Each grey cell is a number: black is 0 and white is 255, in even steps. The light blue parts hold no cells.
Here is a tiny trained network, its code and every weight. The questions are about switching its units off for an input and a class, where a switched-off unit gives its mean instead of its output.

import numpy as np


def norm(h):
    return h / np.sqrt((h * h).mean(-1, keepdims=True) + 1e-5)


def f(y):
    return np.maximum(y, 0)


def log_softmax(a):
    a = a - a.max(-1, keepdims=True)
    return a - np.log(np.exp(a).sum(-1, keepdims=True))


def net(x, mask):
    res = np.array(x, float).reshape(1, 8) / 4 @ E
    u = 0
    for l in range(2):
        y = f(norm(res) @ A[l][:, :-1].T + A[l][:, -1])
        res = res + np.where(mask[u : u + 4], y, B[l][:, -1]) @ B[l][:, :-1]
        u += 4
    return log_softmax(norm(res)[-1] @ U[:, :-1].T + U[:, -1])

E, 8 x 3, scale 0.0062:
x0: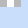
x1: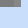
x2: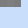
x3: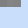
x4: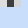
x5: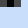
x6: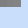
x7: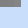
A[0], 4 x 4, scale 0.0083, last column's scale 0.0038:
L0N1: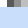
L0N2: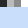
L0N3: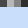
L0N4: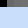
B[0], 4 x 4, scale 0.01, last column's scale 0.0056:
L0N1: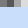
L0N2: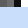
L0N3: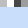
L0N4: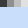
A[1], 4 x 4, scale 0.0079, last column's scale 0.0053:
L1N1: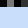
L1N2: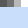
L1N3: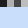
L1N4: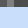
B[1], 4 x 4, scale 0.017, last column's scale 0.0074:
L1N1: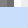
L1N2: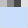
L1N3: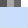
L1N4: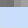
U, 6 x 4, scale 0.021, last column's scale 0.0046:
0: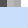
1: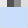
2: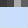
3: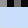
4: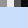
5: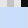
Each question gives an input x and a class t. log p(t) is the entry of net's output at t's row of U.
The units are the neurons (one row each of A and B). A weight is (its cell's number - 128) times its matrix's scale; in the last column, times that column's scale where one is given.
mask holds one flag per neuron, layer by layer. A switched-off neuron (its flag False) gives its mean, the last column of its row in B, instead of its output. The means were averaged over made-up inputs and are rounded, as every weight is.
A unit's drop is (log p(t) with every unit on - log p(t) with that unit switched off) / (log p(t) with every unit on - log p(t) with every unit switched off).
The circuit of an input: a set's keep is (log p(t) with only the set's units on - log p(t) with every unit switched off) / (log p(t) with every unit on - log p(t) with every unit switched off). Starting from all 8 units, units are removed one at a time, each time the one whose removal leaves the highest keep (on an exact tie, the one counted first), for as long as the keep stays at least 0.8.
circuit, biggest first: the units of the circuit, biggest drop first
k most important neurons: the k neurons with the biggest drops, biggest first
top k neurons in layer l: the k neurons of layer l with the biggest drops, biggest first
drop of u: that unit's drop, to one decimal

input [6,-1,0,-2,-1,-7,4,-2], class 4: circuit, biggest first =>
[L1N1]
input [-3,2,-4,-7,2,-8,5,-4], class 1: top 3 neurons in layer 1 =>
[L1N3; L1N1; L1N2]
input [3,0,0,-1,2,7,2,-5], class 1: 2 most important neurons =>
[L0N2; L1N2]
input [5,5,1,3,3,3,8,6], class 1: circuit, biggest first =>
[L1N1; L1N3]
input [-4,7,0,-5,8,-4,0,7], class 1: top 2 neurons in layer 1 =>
[L1N1; L1N2]
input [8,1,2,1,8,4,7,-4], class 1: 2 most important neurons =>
[L1N1; L1N3]
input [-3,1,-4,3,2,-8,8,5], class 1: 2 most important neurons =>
[L1N3; L1N1]
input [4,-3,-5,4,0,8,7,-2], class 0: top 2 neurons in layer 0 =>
[L0N1; L0N4]
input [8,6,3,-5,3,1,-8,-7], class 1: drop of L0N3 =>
0.1
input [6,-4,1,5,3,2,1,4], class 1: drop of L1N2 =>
0.1
